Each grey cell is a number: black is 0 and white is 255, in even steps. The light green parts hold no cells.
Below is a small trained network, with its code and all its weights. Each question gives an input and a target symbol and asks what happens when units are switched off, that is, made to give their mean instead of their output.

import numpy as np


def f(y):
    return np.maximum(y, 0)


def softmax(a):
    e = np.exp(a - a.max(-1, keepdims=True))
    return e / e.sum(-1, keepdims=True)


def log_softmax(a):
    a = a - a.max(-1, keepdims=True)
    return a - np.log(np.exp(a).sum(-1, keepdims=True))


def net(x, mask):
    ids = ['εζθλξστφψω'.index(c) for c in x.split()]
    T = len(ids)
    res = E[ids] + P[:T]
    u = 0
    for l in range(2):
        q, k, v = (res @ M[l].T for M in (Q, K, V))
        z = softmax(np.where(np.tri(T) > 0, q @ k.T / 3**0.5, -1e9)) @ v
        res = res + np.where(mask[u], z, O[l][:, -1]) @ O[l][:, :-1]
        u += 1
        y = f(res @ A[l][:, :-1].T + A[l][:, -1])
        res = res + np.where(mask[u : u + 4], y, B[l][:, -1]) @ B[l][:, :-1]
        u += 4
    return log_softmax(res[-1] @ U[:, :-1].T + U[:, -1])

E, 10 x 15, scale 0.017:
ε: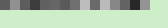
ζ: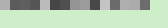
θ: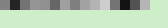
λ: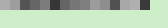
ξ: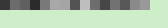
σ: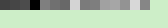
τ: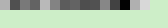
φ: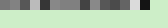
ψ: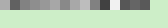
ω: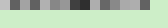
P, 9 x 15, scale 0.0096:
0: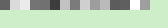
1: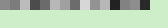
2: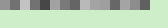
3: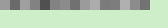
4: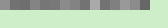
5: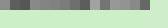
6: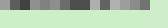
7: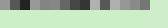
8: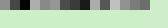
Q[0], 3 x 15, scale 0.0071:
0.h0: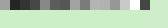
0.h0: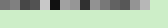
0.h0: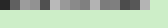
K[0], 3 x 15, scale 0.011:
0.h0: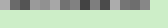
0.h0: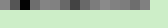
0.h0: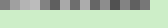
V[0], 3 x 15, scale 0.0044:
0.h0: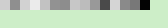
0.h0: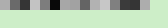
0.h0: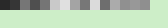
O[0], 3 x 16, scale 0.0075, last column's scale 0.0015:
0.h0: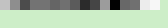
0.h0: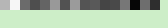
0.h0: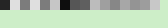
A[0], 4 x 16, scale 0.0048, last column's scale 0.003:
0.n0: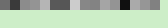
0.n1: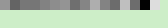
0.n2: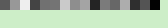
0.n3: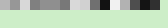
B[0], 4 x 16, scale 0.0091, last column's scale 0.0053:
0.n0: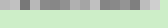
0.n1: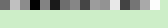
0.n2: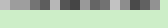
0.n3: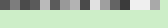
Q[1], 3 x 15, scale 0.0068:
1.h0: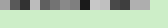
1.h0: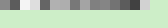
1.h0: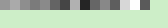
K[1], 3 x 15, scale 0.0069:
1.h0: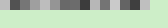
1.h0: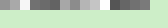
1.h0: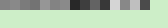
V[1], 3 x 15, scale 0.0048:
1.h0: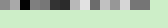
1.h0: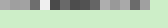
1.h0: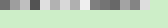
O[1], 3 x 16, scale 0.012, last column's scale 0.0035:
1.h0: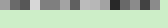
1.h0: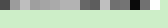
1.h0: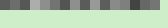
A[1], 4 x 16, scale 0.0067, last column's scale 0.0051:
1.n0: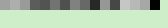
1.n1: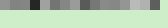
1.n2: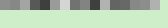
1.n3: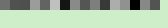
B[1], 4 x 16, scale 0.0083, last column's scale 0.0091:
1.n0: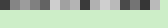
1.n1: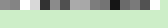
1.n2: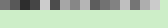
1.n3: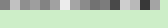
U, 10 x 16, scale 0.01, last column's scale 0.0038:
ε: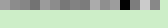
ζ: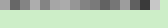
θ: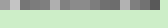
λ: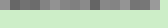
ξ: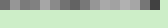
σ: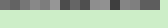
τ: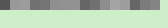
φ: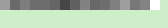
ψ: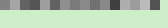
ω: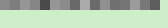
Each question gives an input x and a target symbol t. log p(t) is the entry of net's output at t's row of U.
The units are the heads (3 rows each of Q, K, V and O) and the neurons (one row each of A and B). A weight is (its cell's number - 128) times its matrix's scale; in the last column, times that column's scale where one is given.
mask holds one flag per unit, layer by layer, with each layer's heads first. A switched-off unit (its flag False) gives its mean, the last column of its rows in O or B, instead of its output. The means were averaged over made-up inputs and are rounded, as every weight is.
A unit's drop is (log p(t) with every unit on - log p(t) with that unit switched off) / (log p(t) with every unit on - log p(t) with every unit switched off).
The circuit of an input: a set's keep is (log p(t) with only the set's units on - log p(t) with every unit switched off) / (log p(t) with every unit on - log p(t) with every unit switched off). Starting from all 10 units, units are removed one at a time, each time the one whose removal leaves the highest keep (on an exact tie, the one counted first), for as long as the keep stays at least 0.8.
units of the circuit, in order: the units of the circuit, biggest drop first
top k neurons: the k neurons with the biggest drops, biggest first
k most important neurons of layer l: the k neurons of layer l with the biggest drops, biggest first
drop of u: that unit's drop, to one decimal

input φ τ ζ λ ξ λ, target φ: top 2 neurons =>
(0.n1; 1.n0)
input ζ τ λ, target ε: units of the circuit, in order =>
(0.h0; 0.n3; 0.n1)
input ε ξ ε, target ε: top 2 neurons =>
(0.n3; 0.n1)
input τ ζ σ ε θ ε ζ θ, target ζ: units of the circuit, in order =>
(1.n3; 0.h0)
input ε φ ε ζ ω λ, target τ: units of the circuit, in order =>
(1.h0)
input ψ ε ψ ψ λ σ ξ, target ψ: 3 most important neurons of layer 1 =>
(1.n1; 1.n0; 1.n2)
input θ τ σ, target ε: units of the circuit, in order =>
(0.h0; 0.n3; 0.n1)
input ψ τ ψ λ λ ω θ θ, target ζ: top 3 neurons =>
(1.n3; 0.n1; 0.n0)
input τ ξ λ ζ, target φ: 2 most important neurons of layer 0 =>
(0.n2; 0.n0)
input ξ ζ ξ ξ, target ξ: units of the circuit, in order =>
(0.h0; 1.n1)
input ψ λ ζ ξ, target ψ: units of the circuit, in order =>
(0.h0; 1.n2)
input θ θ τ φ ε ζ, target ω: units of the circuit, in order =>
(1.n1; 1.h0; 0.n0)
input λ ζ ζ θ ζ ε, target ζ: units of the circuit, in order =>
(1.h0; 0.h0)
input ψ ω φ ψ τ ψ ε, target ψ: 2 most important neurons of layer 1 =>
(1.n1; 1.n0)
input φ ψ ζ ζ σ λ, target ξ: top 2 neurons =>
(1.n1; 0.n1)
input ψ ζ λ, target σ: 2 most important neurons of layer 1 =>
(1.n0; 1.n2)
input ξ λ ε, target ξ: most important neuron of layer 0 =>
(0.n1)
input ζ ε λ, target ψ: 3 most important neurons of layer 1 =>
(1.n2; 1.n0; 1.n1)
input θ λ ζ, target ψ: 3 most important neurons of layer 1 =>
(1.n2; 1.n1; 1.n0)
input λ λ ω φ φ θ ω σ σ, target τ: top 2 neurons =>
(0.n0; 0.n1)
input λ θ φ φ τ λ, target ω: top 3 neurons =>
(1.n1; 0.n0; 0.n1)
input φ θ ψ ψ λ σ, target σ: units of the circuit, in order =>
(0.h0; 1.n1)
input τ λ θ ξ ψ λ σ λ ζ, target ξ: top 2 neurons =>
(1.n1; 0.n1)
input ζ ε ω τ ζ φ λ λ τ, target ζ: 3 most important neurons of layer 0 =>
(0.n1; 0.n0; 0.n3)
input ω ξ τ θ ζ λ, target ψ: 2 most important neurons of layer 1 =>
(1.n2; 1.n0)
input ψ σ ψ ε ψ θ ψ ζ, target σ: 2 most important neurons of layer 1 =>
(1.n0; 1.n1)
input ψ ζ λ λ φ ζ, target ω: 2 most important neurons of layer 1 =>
(1.n1; 1.n0)
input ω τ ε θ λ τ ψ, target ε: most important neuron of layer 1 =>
(1.n2)
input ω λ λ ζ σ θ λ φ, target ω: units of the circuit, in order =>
(1.h0)
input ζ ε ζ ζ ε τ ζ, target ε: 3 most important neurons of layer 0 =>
(0.n3; 0.n1; 0.n0)
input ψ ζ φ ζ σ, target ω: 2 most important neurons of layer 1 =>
(1.n1; 1.n2)
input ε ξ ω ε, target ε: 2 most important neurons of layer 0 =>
(0.n3; 0.n1)
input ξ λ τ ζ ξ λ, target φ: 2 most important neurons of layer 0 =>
(0.n1; 0.n0)
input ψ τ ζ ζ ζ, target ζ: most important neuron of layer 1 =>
(1.n2)
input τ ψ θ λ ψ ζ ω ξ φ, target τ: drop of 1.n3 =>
0.0
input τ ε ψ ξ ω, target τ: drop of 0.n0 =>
0.1
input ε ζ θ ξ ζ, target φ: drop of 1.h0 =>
0.6
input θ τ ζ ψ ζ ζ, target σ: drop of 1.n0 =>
0.2
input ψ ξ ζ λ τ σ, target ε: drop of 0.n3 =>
0.6
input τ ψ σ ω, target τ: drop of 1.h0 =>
1.2
